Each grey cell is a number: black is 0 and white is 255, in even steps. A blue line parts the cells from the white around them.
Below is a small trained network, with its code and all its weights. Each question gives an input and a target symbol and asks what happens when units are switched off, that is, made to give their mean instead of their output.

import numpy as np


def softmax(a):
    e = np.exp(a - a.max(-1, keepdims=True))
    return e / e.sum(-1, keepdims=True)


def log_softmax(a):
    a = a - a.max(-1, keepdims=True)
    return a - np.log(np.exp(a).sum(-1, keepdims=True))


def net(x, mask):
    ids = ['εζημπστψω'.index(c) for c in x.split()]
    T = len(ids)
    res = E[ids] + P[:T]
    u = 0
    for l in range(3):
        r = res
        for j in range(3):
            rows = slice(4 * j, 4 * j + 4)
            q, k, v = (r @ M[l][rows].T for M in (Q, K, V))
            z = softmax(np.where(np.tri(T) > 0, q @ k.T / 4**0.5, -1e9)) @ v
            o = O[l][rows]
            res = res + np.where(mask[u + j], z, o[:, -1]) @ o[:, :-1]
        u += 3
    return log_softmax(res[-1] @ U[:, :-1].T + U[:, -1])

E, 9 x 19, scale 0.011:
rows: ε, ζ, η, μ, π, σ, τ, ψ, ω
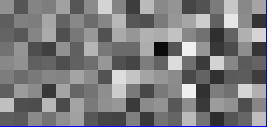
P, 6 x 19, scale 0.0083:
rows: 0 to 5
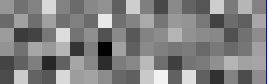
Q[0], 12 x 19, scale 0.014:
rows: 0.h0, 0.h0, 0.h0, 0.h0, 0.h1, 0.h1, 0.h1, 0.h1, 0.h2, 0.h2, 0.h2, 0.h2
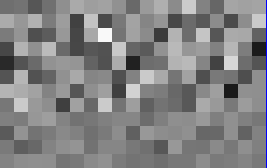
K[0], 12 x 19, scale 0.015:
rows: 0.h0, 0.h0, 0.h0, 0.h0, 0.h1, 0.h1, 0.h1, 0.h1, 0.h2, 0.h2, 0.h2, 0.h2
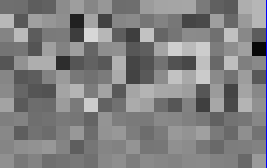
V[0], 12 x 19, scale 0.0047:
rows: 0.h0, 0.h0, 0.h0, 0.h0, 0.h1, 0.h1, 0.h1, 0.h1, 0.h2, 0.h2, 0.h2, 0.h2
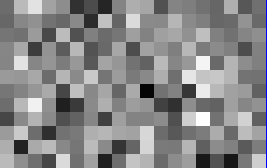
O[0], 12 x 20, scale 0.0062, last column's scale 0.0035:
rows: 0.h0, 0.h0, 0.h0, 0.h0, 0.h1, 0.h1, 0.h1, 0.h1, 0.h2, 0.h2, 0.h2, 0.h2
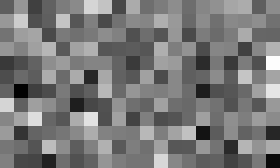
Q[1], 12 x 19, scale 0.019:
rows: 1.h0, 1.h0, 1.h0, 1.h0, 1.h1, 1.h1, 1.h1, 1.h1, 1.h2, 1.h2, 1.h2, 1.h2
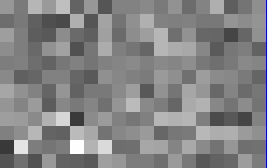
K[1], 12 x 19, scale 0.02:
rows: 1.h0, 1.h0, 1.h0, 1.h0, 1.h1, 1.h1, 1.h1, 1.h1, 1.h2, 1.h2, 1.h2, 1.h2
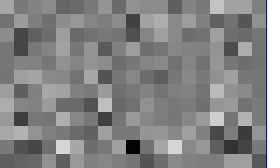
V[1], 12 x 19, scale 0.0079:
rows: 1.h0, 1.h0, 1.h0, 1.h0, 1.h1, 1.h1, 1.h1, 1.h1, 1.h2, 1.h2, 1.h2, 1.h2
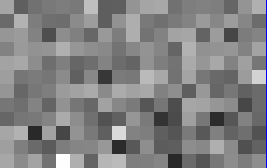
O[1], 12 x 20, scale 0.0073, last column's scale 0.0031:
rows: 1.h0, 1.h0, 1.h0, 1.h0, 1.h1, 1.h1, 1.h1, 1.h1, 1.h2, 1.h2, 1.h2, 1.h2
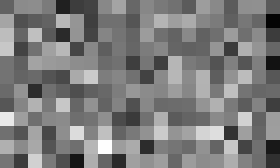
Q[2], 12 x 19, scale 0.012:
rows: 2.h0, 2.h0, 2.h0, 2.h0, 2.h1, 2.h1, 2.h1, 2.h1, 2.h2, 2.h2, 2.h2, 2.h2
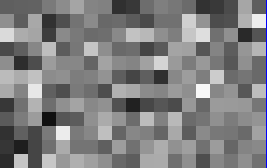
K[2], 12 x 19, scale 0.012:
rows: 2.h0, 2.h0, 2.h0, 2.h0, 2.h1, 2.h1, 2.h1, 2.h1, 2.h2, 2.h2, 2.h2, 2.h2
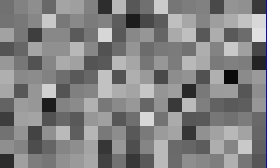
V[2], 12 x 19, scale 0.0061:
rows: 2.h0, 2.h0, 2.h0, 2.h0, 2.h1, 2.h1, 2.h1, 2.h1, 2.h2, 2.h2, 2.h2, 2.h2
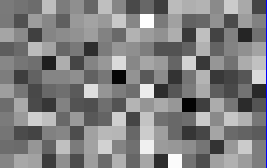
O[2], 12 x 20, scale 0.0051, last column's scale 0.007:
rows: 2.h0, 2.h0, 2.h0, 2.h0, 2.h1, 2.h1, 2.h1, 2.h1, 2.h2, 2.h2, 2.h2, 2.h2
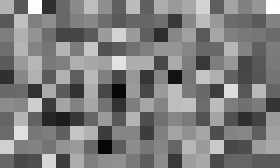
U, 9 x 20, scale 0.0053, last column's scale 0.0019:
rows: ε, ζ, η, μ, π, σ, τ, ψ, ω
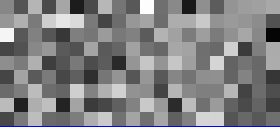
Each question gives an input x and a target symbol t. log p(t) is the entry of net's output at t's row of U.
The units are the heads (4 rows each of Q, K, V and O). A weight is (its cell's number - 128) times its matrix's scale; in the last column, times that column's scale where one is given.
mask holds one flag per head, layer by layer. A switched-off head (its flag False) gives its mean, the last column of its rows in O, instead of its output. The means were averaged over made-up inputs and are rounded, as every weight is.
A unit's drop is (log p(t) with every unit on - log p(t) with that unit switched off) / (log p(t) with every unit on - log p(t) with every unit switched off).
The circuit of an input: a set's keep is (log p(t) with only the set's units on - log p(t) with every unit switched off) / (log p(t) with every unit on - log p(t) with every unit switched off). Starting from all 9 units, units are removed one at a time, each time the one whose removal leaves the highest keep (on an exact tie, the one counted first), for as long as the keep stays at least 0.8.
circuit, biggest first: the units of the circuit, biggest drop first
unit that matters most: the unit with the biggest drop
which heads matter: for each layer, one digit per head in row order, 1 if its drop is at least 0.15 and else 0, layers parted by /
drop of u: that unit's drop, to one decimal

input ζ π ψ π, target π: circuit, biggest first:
(0.h2; 1.h1; 2.h1)
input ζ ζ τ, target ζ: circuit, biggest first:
(1.h0; 0.h2)
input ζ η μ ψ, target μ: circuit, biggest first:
(2.h1)
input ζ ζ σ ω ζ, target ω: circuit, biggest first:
(2.h1; 0.h1)
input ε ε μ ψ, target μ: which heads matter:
000 / 001 / 000
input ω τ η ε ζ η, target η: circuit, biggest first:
(1.h1; 2.h1)
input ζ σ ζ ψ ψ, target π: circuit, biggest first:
(1.h2; 2.h2)
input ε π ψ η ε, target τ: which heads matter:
011 / 001 / 000
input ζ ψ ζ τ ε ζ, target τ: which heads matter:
010 / 000 / 010
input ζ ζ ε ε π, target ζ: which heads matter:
001 / 100 / 001
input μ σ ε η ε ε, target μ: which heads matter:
001 / 001 / 000
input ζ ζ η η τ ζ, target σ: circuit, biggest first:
(1.h2; 1.h0)
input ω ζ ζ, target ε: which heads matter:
011 / 101 / 001
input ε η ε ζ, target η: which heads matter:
110 / 010 / 110
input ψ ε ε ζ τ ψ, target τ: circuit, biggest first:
(2.h1)
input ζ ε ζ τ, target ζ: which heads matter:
001 / 110 / 001
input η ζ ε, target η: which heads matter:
011 / 010 / 110
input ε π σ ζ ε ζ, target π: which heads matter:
101 / 101 / 001
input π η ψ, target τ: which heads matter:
000 / 001 / 000
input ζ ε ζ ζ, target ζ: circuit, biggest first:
(1.h0)
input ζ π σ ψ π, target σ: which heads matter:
011 / 110 / 100
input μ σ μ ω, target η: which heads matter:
001 / 001 / 000
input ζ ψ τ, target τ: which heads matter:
010 / 100 / 010
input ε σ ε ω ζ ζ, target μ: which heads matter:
001 / 001 / 000
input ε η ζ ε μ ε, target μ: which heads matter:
000 / 000 / 010
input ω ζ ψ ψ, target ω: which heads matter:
011 / 100 / 010
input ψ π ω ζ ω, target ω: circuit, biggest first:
(2.h1)
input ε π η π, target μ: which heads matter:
000 / 001 / 000
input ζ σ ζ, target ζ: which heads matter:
001 / 100 / 001
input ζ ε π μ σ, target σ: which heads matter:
011 / 100 / 100
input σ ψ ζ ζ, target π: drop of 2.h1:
0.2
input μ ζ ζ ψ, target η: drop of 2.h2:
0.2
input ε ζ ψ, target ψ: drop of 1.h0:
0.2
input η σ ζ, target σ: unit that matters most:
2.h0
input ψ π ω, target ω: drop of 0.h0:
0.1
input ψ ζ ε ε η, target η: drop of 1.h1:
0.5
